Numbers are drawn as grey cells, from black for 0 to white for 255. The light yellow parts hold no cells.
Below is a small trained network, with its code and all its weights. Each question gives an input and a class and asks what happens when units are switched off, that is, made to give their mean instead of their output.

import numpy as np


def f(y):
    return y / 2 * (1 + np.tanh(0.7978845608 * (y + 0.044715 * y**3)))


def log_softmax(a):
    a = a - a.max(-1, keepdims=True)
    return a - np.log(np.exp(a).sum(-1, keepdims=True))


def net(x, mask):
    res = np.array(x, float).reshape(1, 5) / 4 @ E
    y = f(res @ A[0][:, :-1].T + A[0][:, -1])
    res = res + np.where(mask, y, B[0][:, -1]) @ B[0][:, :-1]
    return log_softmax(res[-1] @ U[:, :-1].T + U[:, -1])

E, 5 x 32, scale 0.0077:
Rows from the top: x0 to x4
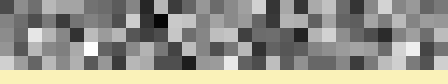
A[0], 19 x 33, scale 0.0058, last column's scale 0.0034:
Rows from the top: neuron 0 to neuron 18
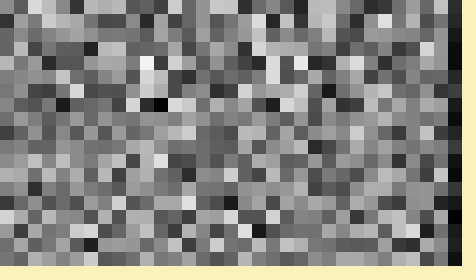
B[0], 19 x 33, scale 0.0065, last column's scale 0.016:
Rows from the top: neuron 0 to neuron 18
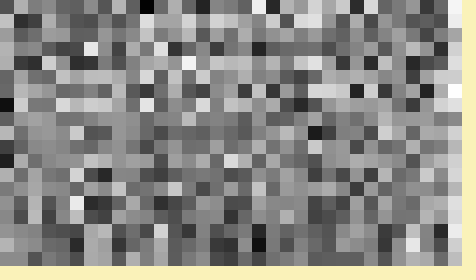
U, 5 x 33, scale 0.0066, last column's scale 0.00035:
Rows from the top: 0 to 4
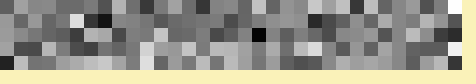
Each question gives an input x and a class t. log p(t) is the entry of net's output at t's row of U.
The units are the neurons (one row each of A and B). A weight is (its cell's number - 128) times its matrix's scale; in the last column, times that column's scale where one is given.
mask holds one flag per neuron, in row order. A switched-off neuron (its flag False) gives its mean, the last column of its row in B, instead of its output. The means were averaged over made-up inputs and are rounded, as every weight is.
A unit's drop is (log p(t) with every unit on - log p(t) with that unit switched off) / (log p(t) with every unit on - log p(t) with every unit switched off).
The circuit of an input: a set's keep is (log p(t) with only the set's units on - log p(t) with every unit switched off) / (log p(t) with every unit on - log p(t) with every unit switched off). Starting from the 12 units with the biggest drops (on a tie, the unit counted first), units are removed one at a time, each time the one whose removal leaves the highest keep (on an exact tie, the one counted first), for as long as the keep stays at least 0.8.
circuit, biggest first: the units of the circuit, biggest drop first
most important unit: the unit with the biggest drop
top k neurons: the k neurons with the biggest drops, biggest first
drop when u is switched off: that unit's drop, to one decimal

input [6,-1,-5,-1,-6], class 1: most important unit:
neuron 14
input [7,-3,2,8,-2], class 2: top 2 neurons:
(neuron 16; neuron 18)
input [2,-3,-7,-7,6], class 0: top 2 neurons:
(neuron 6; neuron 16)
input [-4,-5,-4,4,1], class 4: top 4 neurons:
(neuron 0; neuron 5; neuron 1; neuron 17)
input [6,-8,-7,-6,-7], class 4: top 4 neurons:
(neuron 11; neuron 5; neuron 0; neuron 12)
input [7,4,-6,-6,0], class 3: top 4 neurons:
(neuron 1; neuron 0; neuron 16; neuron 2)
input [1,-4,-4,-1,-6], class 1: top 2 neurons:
(neuron 14; neuron 9)
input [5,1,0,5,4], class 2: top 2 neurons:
(neuron 16; neuron 4)
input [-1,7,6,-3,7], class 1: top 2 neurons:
(neuron 15; neuron 12)
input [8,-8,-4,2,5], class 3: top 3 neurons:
(neuron 1; neuron 7; neuron 2)
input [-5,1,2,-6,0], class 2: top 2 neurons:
(neuron 3; neuron 17)
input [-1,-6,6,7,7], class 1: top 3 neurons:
(neuron 15; neuron 12; neuron 6)
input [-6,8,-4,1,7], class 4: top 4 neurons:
(neuron 7; neuron 14; neuron 9; neuron 1)
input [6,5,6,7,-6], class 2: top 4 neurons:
(neuron 16; neuron 6; neuron 18; neuron 4)
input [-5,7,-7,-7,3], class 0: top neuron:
(neuron 6)
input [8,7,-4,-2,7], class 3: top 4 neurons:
(neuron 1; neuron 14; neuron 2; neuron 9)
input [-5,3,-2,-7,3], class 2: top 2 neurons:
(neuron 3; neuron 17)
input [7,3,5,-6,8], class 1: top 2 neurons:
(neuron 15; neuron 12)
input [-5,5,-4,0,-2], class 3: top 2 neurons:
(neuron 4; neuron 0)
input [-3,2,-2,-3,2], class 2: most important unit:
neuron 1
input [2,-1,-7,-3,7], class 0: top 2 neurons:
(neuron 6; neuron 14)
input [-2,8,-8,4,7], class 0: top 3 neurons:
(neuron 6; neuron 13; neuron 10)
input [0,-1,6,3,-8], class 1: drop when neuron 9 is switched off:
0.4
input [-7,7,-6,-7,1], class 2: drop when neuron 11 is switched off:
0.2
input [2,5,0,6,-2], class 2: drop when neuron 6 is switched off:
0.0
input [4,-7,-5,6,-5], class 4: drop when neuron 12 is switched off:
0.1
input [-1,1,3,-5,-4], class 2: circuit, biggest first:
(neuron 3)
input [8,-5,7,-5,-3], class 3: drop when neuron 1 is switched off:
1.7
